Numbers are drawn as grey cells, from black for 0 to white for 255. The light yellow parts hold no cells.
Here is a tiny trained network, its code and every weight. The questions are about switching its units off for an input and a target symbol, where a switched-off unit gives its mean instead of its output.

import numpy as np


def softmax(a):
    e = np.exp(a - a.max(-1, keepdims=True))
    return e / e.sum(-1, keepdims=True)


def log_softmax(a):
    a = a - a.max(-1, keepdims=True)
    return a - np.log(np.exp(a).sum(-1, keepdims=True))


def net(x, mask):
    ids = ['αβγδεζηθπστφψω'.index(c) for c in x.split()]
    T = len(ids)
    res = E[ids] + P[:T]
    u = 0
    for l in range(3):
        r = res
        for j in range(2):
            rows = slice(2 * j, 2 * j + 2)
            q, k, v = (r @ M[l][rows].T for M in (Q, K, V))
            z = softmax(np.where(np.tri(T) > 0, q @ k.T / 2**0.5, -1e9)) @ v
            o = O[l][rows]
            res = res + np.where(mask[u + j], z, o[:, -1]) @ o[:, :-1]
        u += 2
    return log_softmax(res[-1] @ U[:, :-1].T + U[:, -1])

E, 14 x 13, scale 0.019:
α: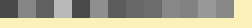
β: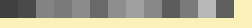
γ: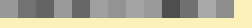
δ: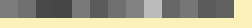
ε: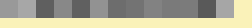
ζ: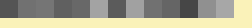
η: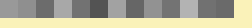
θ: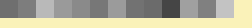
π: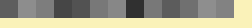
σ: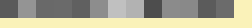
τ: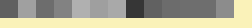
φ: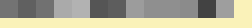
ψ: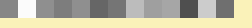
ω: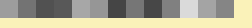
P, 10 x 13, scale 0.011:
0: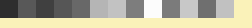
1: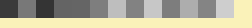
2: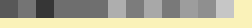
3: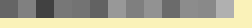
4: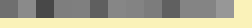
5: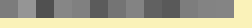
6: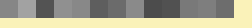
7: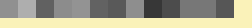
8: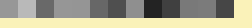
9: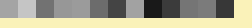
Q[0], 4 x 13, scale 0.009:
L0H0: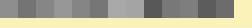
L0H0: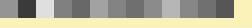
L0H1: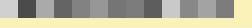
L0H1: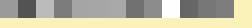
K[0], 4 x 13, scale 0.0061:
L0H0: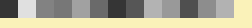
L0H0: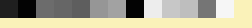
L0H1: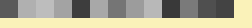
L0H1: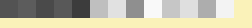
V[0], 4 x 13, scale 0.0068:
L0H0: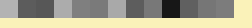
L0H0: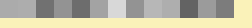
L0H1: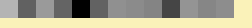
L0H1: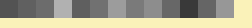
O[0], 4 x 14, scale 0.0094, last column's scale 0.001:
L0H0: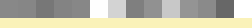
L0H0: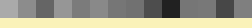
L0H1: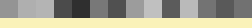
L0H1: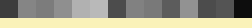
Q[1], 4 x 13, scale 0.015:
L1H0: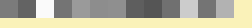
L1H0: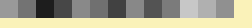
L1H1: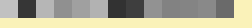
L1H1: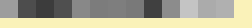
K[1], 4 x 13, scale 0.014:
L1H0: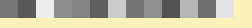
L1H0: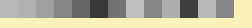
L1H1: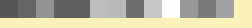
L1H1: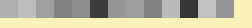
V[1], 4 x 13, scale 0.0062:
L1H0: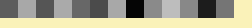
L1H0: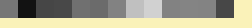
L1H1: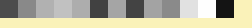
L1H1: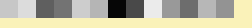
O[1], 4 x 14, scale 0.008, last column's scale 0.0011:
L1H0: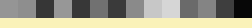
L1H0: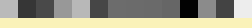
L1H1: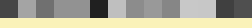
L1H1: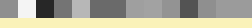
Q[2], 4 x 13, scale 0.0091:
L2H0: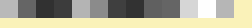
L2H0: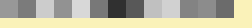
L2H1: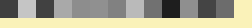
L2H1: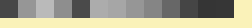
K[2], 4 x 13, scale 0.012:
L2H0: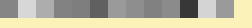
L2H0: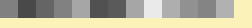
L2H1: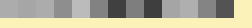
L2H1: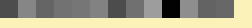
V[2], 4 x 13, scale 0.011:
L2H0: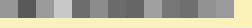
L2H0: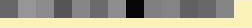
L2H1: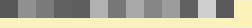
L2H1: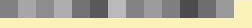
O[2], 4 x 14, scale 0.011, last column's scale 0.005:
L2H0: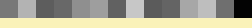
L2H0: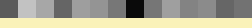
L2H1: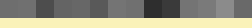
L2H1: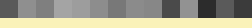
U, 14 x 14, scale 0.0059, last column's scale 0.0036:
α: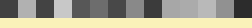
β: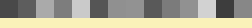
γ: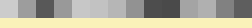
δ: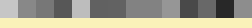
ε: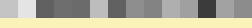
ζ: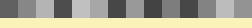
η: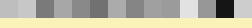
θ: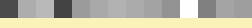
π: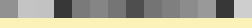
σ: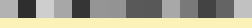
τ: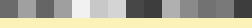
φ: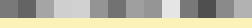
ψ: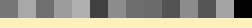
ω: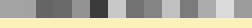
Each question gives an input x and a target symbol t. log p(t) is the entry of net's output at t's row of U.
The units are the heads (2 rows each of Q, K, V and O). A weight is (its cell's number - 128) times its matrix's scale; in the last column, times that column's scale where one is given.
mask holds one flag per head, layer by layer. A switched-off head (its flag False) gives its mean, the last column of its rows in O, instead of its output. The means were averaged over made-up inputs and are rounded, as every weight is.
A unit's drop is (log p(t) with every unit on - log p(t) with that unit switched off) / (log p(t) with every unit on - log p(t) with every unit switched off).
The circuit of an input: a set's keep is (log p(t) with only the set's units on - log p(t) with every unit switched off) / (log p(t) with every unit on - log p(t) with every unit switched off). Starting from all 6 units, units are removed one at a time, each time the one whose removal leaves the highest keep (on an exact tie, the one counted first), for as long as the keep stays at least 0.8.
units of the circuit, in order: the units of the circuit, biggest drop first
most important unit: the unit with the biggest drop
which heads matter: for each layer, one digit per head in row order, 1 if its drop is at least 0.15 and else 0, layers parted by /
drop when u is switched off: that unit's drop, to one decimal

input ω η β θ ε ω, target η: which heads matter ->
01 / 11 / 01
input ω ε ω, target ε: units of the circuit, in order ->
L1H1, L1H0
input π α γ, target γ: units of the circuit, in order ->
L0H0, L2H0
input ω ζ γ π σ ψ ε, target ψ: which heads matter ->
10 / 01 / 01
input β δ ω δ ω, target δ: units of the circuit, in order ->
L1H0
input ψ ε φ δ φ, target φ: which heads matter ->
10 / 00 / 01
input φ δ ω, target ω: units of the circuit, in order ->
L2H1, L0H0
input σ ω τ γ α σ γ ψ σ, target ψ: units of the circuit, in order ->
L2H1, L1H1, L0H0
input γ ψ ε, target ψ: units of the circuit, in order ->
L2H1, L0H0
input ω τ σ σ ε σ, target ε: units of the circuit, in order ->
L1H1, L0H0, L1H0
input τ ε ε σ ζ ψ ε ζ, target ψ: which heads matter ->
10 / 01 / 11
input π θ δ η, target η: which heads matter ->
00 / 01 / 00
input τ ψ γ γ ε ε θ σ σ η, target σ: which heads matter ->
10 / 01 / 10
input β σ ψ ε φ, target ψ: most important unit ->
L1H1
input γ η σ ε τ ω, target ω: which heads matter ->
11 / 01 / 01
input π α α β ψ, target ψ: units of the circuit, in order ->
L0H0, L2H1, L1H1
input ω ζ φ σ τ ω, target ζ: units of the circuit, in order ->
L1H1, L0H1, L1H0
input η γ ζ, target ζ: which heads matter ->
00 / 11 / 00
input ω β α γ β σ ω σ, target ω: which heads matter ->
00 / 01 / 01
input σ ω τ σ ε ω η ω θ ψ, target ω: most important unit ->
L0H1
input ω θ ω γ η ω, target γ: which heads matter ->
01 / 10 / 10
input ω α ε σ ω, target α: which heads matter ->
01 / 10 / 11
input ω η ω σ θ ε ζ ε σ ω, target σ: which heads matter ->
01 / 01 / 00
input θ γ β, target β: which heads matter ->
00 / 11 / 00
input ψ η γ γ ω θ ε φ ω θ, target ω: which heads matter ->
11 / 01 / 01
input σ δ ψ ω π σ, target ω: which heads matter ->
10 / 11 / 11
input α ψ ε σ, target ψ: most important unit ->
L0H0
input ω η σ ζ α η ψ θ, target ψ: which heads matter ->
00 / 01 / 01
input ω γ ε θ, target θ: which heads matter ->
00 / 10 / 00
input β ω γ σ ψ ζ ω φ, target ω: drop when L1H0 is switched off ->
0.1
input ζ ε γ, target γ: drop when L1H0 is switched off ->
0.2
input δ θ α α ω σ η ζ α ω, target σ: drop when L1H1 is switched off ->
0.7
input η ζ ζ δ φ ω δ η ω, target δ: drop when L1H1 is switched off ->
0.1
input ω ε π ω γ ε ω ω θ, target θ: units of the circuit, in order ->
L1H0
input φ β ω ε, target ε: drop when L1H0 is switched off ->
0.2
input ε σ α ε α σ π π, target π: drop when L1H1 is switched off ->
0.0
